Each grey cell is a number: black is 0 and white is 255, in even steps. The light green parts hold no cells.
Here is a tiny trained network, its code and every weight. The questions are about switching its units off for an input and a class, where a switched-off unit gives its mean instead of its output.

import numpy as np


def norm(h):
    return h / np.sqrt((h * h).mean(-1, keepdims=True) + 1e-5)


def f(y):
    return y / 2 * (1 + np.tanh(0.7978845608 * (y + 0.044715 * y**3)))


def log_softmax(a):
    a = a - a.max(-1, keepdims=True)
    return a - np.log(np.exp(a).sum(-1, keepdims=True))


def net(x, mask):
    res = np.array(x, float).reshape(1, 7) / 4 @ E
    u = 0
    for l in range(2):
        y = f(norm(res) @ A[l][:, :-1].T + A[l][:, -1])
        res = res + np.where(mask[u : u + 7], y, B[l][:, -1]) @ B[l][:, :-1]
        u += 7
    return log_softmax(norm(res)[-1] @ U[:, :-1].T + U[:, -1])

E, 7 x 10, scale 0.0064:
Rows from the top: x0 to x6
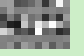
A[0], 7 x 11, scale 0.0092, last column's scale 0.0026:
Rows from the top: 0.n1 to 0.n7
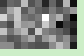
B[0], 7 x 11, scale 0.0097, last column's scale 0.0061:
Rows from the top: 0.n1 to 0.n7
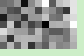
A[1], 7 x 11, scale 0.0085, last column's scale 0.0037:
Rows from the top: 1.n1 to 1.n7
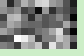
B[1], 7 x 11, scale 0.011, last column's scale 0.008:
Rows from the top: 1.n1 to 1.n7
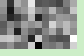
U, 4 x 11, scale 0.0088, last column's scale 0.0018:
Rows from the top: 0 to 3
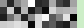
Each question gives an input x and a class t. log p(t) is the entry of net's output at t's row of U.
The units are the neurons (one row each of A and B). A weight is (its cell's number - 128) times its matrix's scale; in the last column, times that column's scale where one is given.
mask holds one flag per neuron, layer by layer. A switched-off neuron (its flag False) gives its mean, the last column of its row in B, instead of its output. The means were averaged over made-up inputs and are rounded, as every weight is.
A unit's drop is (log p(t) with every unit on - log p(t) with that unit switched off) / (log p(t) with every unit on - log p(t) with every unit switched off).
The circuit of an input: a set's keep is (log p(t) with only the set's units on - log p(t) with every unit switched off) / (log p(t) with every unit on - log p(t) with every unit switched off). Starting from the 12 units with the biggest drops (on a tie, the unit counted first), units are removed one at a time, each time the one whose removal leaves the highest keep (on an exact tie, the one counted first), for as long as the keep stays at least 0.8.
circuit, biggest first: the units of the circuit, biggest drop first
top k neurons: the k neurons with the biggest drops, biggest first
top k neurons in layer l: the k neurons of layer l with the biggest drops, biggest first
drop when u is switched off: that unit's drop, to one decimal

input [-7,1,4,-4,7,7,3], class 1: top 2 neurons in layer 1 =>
[1.n6 1.n4]
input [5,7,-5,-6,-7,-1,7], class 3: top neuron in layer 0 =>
[0.n4]
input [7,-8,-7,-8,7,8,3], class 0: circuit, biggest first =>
[1.n2 1.n6]
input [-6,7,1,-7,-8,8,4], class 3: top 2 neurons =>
[1.n6 1.n7]
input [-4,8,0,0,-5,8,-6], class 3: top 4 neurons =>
[1.n6 0.n6 0.n7 0.n3]
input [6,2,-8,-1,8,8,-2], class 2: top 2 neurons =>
[0.n3 1.n6]
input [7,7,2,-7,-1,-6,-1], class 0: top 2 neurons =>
[0.n4 0.n2]
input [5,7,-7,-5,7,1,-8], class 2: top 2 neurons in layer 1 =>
[1.n6 1.n5]
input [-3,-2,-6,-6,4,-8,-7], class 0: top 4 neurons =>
[0.n2 1.n2 0.n1 1.n6]
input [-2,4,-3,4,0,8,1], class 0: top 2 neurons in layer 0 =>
[0.n1 0.n6]
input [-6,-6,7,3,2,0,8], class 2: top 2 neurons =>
[0.n1 0.n7]
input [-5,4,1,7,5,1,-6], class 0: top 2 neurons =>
[1.n7 1.n6]
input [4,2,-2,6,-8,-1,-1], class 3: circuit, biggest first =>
[1.n6 0.n4]
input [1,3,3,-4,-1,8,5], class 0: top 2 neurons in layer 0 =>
[0.n2 0.n3]
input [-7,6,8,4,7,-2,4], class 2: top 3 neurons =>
[0.n1 1.n6 0.n7]
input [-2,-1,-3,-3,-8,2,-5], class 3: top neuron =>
[1.n6]
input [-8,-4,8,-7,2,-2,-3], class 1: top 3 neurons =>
[0.n4 1.n4 1.n1]
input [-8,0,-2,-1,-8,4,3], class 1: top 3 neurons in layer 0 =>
[0.n4 0.n1 0.n5]
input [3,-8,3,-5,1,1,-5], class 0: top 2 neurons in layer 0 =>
[0.n4 0.n2]
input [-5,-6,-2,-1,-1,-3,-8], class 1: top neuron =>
[0.n4]
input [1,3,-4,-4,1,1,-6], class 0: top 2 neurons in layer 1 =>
[1.n2 1.n6]
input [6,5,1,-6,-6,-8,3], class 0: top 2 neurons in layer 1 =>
[1.n2 1.n3]
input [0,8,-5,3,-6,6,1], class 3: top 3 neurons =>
[1.n6 0.n1 0.n6]
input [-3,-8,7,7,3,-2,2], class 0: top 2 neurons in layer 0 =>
[0.n3 0.n6]
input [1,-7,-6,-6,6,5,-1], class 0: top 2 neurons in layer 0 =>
[0.n1 0.n2]
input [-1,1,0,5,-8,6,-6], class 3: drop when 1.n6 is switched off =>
1.0
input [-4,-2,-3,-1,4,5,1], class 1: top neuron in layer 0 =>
[0.n4]
